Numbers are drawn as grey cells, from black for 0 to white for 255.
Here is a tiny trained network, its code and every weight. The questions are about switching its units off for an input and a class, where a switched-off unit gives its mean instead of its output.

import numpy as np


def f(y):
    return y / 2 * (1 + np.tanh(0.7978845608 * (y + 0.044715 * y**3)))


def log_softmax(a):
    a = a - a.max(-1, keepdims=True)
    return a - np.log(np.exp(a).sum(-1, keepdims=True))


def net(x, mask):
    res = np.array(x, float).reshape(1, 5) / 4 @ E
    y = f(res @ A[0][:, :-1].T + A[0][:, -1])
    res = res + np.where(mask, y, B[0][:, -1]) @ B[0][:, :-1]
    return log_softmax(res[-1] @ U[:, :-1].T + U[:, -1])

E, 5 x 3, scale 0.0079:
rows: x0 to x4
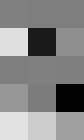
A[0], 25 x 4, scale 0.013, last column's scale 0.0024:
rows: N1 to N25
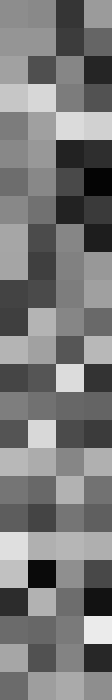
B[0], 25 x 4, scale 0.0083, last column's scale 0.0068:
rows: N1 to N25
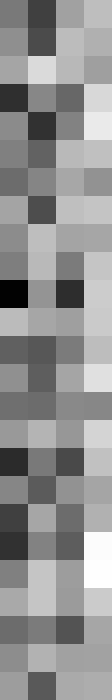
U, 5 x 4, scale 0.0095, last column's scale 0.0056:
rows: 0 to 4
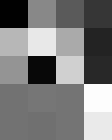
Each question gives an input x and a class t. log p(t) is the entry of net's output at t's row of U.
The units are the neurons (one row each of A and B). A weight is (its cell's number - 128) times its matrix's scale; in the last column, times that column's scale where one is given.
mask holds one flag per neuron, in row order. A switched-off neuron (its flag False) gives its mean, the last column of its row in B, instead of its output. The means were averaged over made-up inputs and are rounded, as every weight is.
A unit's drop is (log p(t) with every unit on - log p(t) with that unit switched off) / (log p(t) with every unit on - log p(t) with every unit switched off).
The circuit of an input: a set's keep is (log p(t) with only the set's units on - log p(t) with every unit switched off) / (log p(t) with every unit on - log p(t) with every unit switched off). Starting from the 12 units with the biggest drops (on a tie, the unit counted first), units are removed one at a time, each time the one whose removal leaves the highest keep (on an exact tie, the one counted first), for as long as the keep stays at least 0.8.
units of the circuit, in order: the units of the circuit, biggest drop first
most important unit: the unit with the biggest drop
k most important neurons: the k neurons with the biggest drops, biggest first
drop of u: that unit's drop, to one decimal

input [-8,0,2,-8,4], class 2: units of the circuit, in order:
N5
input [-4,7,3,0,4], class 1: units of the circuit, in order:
N21; N3
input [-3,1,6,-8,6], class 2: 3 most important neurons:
N5; N11; N25
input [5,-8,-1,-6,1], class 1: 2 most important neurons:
N22; N12
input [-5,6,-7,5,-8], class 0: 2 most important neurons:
N11; N19
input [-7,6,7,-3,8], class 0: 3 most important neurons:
N20; N17; N4
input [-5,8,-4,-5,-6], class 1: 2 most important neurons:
N21; N3
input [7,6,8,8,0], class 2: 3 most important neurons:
N8; N1; N2
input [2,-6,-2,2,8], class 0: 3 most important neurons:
N4; N17; N20
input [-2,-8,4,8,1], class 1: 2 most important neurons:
N16; N22
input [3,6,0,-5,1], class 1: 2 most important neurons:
N21; N3
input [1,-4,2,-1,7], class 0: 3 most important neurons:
N4; N20; N17
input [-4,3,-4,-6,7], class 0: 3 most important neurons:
N20; N17; N4
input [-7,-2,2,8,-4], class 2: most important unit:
N8
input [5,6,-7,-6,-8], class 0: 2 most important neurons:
N11; N19
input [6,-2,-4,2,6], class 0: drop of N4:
0.2
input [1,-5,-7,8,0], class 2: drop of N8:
0.1
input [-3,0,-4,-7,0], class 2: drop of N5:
0.1
